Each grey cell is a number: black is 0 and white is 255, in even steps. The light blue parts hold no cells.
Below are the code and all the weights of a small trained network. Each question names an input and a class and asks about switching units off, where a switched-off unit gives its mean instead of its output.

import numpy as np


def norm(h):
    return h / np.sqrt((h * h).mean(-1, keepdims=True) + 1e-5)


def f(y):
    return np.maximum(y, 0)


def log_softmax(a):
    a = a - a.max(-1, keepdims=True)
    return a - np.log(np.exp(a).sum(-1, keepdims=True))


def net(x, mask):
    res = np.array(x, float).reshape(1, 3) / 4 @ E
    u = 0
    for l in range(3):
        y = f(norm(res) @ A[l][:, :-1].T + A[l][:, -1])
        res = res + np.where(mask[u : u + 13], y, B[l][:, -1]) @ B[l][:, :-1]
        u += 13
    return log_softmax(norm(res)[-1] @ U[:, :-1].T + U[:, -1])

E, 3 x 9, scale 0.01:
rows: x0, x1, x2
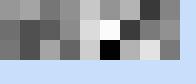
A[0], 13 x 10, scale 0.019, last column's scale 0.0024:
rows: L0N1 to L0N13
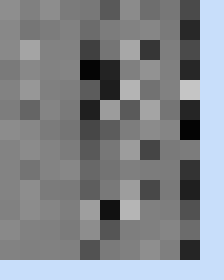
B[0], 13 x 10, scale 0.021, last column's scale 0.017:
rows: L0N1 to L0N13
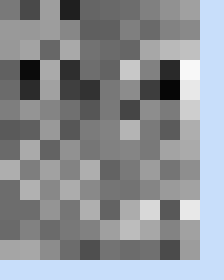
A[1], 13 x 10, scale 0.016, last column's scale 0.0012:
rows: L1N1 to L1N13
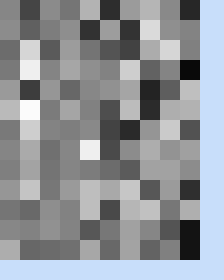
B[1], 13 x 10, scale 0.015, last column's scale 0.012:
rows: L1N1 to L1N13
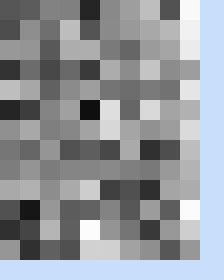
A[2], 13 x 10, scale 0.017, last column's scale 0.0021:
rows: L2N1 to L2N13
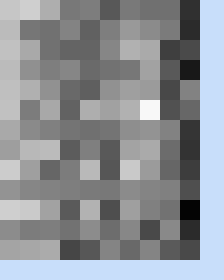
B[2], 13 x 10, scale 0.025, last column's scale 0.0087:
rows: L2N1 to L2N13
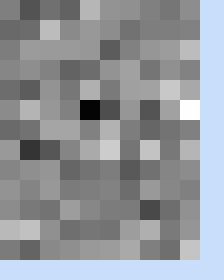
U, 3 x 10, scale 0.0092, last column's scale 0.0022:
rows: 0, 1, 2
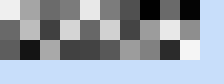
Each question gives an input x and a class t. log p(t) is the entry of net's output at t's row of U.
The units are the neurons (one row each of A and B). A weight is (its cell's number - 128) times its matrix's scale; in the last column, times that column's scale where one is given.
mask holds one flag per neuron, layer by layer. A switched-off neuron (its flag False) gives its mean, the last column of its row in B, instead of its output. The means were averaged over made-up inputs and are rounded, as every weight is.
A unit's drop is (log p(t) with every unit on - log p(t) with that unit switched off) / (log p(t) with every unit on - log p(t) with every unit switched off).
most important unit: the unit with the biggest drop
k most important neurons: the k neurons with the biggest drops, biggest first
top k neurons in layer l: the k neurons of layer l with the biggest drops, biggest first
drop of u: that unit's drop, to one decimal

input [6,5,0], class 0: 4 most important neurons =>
[L0N11, L0N4, L0N3, L0N8]
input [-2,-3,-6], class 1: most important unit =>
L0N3
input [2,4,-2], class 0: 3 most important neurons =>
[L0N11, L0N6, L0N4]
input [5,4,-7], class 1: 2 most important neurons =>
[L0N4, L0N5]
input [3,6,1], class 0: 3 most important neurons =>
[L0N11, L0N4, L0N6]
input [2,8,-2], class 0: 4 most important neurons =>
[L0N11, L0N6, L0N4, L0N3]
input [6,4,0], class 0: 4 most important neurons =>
[L0N11, L0N4, L0N3, L0N8]
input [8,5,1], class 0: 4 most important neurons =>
[L0N11, L0N4, L0N3, L1N10]
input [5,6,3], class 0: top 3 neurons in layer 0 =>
[L0N11, L0N4, L0N1]
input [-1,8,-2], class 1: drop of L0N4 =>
1.0
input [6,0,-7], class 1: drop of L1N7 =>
0.0
